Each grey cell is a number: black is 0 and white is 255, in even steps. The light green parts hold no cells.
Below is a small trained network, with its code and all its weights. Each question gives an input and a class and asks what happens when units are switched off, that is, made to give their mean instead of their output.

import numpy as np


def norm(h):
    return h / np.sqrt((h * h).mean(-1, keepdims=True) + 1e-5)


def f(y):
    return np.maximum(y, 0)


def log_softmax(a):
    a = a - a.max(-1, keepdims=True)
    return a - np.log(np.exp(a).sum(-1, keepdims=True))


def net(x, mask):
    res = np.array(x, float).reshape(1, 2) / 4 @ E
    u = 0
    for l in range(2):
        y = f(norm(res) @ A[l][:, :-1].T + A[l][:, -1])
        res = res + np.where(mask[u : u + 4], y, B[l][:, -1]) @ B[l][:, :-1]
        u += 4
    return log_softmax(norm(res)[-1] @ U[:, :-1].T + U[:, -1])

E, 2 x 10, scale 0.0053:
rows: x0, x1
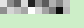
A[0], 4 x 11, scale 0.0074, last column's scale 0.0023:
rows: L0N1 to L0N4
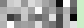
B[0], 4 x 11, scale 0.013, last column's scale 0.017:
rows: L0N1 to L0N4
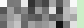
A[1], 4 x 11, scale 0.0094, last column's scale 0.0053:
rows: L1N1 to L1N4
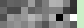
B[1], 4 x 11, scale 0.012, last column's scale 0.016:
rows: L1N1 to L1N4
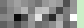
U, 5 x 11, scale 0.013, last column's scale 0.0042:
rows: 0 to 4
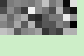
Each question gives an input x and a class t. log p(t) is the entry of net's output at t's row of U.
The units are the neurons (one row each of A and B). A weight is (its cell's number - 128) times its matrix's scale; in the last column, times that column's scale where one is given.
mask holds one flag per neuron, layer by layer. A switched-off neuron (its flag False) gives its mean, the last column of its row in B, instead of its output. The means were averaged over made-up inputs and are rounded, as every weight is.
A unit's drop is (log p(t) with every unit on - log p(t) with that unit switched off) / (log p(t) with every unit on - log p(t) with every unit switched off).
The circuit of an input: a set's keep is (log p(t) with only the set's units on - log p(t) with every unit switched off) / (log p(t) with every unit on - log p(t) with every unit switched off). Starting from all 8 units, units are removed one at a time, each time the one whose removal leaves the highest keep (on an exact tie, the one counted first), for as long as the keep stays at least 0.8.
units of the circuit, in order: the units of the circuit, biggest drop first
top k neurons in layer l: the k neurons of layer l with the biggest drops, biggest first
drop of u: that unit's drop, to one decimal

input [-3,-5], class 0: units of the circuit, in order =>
L0N1; L0N4; L0N2; L1N3
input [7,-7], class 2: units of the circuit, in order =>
L0N4; L1N3
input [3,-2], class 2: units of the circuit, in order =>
L0N4; L1N3; L0N2
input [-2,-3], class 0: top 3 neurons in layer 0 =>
L0N1; L0N4; L0N2
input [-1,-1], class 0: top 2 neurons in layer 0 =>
L0N1; L0N3
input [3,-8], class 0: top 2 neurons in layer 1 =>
L1N2; L1N3
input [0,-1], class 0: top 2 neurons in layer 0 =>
L0N1; L0N3
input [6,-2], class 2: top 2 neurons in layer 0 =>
L0N4; L0N2
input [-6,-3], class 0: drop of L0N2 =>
0.3
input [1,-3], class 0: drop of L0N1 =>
1.1
